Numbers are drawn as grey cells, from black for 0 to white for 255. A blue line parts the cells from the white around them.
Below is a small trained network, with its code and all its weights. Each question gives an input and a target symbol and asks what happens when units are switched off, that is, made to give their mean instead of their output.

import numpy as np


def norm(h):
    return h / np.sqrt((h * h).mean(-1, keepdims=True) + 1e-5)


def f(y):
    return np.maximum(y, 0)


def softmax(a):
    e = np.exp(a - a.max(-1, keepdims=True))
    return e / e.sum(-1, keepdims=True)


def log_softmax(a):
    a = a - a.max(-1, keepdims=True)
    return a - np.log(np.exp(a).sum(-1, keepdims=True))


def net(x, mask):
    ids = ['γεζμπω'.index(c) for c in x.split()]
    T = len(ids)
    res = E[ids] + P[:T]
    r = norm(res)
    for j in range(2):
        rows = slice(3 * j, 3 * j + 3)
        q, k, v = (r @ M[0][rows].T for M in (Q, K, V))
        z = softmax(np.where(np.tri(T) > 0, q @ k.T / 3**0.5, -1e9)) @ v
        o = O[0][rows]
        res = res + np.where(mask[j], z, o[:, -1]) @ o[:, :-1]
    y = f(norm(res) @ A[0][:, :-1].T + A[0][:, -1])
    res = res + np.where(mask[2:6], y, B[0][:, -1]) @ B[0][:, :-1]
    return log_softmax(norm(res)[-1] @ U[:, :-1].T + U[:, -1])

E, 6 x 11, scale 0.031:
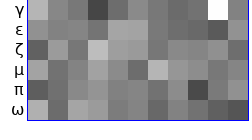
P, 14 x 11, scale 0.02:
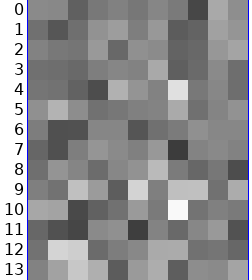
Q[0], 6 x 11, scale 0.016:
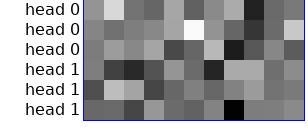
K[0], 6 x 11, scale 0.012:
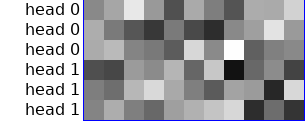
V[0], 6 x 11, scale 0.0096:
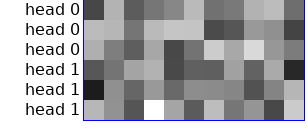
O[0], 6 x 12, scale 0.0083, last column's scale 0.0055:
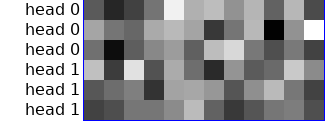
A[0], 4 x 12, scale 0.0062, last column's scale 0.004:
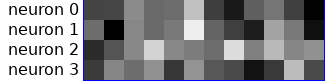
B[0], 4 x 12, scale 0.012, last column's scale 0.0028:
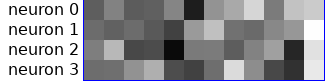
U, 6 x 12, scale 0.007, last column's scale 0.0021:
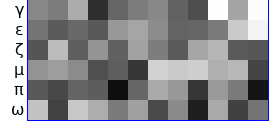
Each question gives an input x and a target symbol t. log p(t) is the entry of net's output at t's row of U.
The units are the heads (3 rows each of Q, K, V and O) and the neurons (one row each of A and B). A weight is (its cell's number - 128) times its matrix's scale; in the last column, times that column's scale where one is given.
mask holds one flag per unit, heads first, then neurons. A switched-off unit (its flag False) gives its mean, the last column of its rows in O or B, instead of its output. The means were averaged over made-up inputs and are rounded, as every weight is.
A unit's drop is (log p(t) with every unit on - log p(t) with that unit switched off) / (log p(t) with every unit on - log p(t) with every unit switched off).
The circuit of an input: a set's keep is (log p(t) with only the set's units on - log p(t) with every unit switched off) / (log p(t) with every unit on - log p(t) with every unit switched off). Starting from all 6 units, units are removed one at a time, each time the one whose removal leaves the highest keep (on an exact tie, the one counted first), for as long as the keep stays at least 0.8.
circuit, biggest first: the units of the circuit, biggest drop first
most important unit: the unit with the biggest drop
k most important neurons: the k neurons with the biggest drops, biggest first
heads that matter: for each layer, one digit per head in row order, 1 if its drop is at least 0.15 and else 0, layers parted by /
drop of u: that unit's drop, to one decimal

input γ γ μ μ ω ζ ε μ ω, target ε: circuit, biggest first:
(head 0)
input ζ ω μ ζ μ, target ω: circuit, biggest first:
(head 1; head 0)
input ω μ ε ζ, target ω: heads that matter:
01
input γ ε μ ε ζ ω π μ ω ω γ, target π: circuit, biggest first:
(head 1; head 0)
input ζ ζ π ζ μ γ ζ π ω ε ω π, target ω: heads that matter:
01
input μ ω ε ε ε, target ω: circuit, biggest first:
(head 0; head 1)
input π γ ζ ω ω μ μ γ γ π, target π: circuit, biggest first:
(neuron 2; head 0)
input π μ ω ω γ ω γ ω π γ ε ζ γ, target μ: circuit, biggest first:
(head 0; head 1)
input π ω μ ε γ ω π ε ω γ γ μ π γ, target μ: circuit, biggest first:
(head 1; head 0)
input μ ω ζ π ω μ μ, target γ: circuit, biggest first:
(head 0; head 1)
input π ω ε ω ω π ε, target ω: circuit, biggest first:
(head 1; neuron 3)
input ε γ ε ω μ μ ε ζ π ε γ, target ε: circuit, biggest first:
(head 0; head 1)
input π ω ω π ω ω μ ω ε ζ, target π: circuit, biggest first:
(head 0; neuron 2)
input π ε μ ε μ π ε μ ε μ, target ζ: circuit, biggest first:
(head 1)
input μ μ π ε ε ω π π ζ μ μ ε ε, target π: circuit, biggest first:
(head 1; head 0)
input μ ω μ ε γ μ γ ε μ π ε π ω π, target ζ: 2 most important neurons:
(neuron 2; neuron 1)
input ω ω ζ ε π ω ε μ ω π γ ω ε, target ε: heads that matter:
10
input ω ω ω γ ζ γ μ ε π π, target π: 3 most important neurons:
(neuron 2; neuron 3; neuron 1)
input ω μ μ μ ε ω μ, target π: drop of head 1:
0.3
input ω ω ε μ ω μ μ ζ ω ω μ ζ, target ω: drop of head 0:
0.2
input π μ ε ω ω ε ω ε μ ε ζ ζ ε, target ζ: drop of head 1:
1.0
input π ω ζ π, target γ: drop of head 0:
0.5
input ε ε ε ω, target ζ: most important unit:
head 1
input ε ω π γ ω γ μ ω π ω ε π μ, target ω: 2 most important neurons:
(neuron 0; neuron 1)
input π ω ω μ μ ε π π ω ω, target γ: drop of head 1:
0.3
